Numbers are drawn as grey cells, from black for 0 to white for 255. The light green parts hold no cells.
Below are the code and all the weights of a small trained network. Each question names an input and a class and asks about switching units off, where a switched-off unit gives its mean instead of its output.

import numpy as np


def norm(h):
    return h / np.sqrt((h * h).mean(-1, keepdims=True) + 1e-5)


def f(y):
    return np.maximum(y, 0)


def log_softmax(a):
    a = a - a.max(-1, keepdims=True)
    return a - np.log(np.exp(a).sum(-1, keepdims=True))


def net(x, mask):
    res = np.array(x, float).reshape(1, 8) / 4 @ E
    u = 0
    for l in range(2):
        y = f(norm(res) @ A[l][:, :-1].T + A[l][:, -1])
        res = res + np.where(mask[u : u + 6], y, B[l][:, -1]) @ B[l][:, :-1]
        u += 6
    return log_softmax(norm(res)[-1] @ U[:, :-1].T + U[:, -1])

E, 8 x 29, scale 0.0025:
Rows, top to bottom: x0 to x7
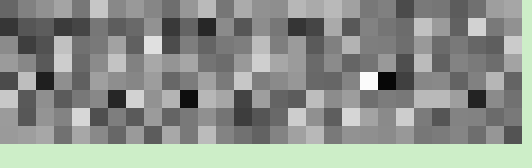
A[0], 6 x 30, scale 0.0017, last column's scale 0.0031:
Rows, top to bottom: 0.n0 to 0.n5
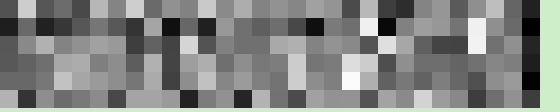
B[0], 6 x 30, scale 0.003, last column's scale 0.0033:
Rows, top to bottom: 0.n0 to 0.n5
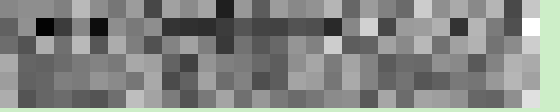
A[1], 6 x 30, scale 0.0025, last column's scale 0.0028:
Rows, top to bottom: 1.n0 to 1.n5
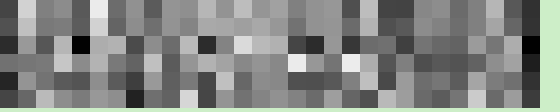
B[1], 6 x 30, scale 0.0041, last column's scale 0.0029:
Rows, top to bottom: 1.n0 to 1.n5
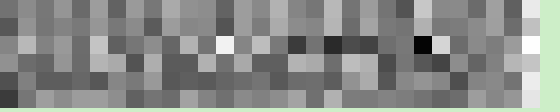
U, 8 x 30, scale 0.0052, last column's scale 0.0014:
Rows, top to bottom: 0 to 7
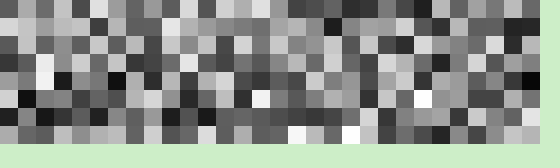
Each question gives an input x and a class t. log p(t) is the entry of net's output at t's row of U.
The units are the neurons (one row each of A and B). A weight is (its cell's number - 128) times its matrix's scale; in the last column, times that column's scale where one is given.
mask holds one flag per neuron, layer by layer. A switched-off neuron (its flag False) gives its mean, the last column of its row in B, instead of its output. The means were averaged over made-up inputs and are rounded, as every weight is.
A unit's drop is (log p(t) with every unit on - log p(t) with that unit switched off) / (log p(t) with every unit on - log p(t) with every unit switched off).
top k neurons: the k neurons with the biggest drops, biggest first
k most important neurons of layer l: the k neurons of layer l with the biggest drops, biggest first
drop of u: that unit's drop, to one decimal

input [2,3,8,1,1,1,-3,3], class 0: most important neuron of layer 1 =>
(1.n2)
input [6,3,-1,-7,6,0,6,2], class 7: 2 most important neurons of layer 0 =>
(0.n4; 0.n3)
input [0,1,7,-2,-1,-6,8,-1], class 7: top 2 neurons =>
(1.n3; 0.n3)
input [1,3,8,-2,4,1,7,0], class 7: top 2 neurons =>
(1.n3; 0.n4)
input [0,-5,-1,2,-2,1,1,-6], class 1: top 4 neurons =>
(0.n4; 0.n3; 1.n4; 1.n5)
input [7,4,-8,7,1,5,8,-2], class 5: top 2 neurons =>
(0.n5; 1.n0)
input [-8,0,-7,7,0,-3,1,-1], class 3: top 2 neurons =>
(0.n1; 1.n5)
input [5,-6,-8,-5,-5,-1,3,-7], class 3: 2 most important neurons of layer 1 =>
(1.n2; 1.n5)
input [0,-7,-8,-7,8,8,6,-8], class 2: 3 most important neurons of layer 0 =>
(0.n1; 0.n5; 0.n0)
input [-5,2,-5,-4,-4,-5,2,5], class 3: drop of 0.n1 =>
0.1
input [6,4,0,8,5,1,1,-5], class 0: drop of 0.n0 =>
0.0
